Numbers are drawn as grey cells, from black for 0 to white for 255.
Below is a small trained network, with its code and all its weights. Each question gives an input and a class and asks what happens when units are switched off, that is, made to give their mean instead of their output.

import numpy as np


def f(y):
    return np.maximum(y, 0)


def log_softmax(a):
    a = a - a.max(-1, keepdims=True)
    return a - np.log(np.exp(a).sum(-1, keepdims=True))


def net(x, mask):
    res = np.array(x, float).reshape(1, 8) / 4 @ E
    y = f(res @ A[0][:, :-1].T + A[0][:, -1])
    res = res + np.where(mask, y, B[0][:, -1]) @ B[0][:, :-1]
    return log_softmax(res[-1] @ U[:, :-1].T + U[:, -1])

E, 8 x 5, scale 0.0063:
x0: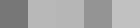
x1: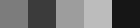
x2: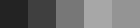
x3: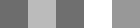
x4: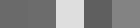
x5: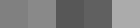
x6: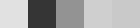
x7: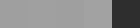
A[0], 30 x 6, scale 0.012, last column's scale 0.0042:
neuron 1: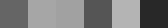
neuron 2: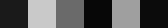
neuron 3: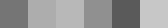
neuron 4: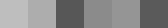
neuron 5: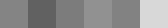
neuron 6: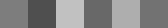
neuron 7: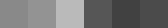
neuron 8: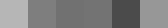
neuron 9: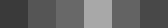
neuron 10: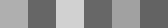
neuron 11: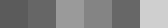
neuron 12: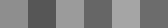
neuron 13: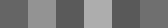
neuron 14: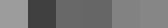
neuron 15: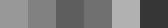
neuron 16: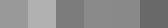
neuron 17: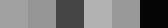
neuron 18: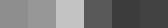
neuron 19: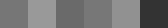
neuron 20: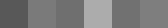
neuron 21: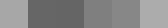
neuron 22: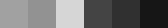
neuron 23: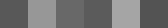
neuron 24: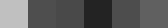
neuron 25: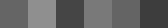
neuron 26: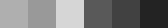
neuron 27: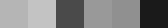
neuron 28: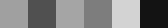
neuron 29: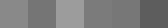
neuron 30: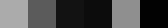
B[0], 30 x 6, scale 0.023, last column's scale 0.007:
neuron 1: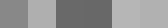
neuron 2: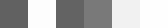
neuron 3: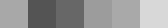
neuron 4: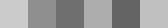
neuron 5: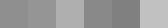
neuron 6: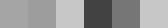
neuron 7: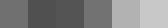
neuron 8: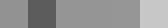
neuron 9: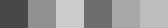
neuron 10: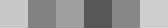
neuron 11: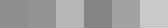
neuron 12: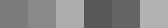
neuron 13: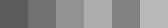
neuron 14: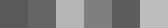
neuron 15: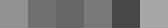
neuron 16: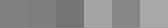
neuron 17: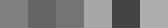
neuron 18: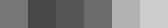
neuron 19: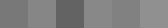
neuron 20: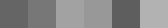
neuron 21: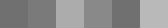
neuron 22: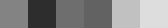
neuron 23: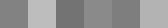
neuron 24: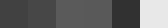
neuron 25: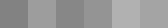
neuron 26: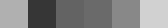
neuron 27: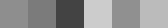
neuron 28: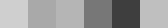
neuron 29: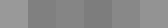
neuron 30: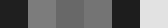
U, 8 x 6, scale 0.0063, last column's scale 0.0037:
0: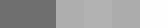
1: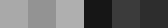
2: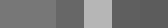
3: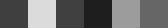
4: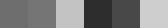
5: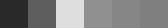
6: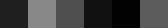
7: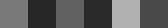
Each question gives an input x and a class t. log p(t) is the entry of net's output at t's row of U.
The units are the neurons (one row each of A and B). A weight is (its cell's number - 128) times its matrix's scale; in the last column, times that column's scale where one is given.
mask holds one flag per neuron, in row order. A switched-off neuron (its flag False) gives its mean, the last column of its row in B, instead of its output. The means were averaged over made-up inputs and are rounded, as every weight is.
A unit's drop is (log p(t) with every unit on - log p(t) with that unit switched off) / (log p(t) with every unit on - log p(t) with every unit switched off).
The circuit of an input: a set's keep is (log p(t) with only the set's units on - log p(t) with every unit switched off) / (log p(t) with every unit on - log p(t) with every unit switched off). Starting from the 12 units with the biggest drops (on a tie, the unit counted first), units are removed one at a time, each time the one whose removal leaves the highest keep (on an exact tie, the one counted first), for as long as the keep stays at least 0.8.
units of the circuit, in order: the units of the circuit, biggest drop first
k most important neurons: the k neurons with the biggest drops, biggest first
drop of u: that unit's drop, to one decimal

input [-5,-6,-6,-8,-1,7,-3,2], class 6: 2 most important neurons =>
neuron 30; neuron 24
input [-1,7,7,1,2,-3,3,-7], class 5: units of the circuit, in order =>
neuron 9
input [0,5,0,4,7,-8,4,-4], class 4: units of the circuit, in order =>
neuron 2; neuron 6
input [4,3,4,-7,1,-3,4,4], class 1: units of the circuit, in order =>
neuron 6; neuron 10
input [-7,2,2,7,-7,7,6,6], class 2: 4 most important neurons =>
neuron 17; neuron 27; neuron 4; neuron 2
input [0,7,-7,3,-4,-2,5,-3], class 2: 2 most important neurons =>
neuron 2; neuron 9
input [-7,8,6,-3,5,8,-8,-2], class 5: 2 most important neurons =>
neuron 9; neuron 11
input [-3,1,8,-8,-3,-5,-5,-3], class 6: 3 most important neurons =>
neuron 24; neuron 30; neuron 14
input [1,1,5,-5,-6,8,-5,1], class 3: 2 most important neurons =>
neuron 2; neuron 25
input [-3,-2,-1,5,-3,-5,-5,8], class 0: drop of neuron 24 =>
0.2
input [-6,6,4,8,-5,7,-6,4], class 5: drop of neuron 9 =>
0.2
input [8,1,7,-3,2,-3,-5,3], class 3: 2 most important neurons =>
neuron 2; neuron 8
